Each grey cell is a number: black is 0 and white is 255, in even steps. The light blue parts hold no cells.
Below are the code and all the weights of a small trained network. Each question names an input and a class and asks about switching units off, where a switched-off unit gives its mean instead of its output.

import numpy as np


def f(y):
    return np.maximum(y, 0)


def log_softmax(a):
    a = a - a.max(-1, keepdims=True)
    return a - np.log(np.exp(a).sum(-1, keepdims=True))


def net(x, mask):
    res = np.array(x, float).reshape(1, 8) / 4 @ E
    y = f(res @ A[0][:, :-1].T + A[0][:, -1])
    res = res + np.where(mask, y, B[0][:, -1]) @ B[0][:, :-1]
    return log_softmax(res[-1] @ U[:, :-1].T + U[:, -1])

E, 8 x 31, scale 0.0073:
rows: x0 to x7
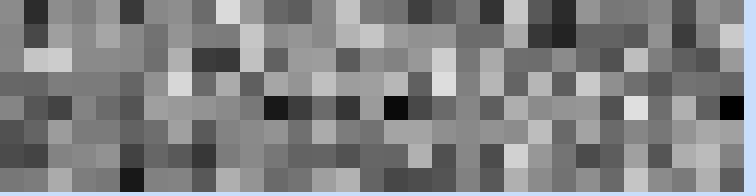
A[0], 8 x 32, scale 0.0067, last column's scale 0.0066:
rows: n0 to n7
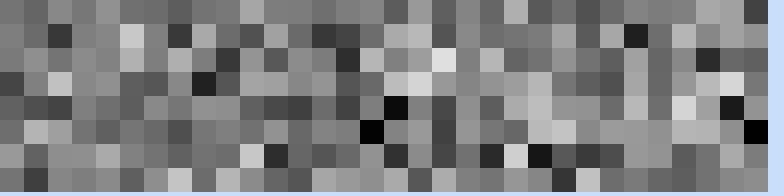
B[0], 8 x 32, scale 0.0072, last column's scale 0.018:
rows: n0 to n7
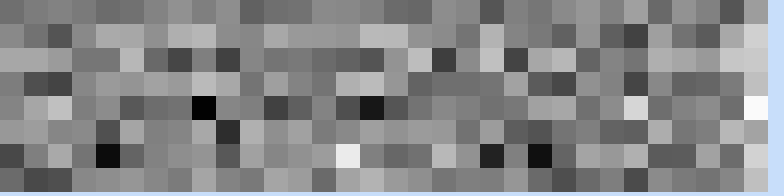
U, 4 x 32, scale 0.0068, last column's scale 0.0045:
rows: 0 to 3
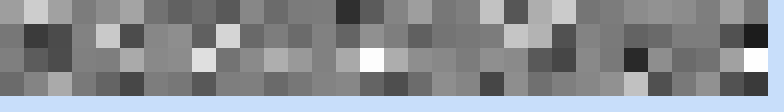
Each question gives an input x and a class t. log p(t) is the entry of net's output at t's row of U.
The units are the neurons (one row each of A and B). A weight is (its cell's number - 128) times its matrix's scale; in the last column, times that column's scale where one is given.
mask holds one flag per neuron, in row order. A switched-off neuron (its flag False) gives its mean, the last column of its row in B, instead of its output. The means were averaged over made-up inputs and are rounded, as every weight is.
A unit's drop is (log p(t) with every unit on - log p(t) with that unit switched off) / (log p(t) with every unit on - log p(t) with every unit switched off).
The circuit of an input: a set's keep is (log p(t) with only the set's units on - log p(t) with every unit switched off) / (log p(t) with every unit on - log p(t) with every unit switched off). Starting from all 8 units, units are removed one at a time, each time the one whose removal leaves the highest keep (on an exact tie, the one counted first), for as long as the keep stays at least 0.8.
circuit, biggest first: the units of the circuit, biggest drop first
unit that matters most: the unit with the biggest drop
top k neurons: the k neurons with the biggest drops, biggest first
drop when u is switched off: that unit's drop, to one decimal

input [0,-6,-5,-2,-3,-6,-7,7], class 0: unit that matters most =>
n3
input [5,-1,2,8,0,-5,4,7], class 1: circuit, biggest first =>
[n7 n5]
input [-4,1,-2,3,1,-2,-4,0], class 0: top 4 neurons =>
[n3 n7 n6 n1]
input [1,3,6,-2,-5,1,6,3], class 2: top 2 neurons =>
[n3 n4]
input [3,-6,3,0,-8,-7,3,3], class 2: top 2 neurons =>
[n4 n2]
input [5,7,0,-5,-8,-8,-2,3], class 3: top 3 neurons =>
[n6 n1 n3]
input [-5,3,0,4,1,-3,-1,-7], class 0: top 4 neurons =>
[n2 n3 n7 n6]
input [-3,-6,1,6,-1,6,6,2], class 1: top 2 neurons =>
[n3 n6]
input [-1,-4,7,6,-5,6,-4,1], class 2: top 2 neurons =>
[n3 n4]
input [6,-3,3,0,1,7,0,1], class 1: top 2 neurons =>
[n6 n7]
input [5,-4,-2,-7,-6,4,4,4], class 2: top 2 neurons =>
[n5 n3]
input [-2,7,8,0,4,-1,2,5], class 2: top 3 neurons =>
[n4 n3 n7]
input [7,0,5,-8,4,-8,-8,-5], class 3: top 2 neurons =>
[n6 n1]
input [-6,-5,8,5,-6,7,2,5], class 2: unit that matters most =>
n3
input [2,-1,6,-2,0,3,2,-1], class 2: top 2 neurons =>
[n4 n3]
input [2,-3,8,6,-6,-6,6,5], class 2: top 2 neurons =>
[n4 n3]
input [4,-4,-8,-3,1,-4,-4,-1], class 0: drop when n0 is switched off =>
0.1
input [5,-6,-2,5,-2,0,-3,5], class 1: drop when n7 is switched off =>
0.2
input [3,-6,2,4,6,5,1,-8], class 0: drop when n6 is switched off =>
0.1
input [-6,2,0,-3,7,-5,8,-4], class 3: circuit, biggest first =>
[n6]
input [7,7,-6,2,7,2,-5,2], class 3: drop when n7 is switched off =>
-0.1
